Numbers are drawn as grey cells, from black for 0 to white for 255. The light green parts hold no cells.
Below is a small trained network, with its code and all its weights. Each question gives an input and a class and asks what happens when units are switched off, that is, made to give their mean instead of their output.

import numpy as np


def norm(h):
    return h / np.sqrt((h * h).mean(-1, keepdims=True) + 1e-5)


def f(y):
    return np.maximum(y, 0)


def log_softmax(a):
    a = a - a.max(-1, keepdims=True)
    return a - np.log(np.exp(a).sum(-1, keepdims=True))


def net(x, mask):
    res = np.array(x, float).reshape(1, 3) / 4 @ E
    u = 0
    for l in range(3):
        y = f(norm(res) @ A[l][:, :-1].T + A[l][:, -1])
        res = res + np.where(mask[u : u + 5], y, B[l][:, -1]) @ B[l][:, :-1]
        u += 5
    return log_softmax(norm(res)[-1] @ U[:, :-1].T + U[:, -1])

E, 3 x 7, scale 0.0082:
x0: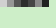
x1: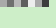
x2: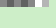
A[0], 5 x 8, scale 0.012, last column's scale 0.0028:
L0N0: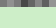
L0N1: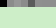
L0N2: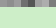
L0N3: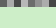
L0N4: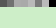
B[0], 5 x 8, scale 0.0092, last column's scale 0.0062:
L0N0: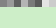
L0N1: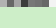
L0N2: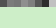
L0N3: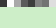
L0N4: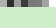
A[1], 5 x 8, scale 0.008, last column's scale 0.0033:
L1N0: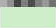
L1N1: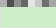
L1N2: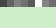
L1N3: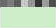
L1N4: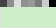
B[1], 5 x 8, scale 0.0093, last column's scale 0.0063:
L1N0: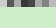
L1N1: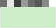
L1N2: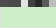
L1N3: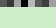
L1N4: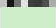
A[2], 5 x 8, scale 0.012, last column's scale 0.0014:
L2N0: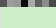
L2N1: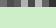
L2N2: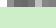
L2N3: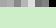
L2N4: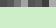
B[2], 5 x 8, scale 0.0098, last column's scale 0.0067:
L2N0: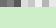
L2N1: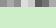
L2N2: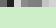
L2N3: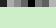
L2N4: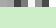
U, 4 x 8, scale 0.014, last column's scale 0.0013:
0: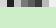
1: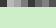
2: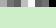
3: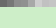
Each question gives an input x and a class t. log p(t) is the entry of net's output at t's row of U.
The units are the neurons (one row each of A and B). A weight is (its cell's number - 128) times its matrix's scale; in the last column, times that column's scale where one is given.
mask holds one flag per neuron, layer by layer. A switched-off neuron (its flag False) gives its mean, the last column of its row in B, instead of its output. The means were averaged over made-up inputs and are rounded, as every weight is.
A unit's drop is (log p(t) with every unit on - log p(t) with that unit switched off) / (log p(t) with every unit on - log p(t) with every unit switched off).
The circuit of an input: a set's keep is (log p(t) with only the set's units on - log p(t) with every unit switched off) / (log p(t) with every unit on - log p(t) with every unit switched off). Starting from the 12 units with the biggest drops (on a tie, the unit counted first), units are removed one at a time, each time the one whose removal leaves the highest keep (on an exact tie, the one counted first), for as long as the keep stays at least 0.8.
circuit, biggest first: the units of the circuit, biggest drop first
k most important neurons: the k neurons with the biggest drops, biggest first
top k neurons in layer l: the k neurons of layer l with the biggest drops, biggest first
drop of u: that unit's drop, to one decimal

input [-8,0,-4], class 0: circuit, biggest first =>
L0N4
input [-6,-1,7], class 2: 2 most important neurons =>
L1N2; L2N4
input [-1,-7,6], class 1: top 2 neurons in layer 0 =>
L0N3; L0N1
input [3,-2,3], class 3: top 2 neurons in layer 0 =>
L0N0; L0N2
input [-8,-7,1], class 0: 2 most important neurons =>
L1N4; L0N4
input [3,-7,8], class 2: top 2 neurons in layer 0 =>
L0N2; L0N4
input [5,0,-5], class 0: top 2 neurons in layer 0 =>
L0N2; L0N3
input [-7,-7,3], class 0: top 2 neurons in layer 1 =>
L1N4; L1N1
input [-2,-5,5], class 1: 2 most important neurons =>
L0N3; L0N1
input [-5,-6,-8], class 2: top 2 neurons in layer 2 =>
L2N4; L2N3
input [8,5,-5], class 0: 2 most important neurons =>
L0N0; L2N2
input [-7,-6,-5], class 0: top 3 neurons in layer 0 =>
L0N4; L0N1; L0N2
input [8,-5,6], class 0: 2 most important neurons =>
L1N0; L0N0
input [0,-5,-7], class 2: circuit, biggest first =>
L2N4
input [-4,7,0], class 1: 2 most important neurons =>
L2N3; L1N1
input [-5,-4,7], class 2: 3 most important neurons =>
L1N2; L2N4; L0N2
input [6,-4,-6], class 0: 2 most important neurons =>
L1N0; L0N2
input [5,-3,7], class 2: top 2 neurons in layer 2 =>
L2N1; L2N4
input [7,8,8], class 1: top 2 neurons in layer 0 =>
L0N4; L0N1
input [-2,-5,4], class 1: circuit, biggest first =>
L0N3
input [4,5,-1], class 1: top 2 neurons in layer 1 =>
L1N1; L1N4
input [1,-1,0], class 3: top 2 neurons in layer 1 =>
L1N3; L1N2
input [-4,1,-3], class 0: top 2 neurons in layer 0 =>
L0N4; L0N2
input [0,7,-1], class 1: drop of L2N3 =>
0.3
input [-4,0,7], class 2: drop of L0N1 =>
0.0
